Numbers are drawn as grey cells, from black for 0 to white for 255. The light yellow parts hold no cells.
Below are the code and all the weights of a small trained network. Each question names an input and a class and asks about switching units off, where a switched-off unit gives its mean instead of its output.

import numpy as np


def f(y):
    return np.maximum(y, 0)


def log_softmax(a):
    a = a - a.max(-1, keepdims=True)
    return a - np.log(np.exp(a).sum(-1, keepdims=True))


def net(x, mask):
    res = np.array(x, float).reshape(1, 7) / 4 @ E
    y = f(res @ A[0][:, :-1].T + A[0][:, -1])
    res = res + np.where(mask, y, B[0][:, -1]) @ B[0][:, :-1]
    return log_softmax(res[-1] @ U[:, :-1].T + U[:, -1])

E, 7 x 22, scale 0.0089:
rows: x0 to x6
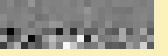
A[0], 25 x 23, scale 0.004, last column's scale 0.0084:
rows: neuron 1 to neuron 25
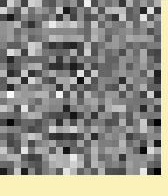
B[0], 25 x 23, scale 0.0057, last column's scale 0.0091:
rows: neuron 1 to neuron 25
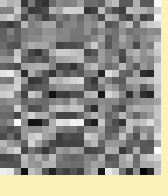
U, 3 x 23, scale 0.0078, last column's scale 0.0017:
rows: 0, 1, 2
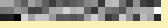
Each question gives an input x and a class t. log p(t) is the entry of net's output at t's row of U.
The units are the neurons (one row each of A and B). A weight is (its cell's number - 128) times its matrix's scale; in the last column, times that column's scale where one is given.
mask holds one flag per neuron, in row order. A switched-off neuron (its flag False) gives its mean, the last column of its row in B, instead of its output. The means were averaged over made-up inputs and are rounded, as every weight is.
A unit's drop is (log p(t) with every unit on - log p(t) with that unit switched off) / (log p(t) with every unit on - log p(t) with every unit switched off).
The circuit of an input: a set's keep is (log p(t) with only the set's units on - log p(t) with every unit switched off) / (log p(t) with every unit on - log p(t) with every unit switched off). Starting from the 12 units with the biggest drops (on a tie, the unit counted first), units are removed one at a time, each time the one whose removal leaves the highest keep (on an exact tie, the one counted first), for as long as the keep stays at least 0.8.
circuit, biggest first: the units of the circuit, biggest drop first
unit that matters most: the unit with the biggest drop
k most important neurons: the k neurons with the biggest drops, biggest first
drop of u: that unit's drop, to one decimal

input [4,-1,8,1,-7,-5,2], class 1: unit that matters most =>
neuron 12
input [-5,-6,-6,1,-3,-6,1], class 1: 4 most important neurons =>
[neuron 12; neuron 8; neuron 25; neuron 11]
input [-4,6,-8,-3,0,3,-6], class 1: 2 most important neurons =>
[neuron 2; neuron 16]
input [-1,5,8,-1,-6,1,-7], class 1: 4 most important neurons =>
[neuron 2; neuron 16; neuron 25; neuron 11]
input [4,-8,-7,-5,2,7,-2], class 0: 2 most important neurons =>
[neuron 11; neuron 21]
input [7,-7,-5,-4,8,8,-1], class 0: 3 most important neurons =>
[neuron 11; neuron 3; neuron 21]
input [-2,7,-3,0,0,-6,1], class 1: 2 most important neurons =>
[neuron 12; neuron 8]
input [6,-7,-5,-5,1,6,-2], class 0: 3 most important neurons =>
[neuron 11; neuron 12; neuron 18]
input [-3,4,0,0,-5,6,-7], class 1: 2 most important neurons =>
[neuron 2; neuron 16]
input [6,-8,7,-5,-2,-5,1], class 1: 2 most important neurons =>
[neuron 12; neuron 8]
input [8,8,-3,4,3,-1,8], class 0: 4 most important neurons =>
[neuron 25; neuron 2; neuron 3; neuron 16]
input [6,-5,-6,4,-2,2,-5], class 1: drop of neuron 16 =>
0.1
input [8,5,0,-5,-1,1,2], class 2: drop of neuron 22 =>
0.2
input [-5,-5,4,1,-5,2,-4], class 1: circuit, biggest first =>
[neuron 2]
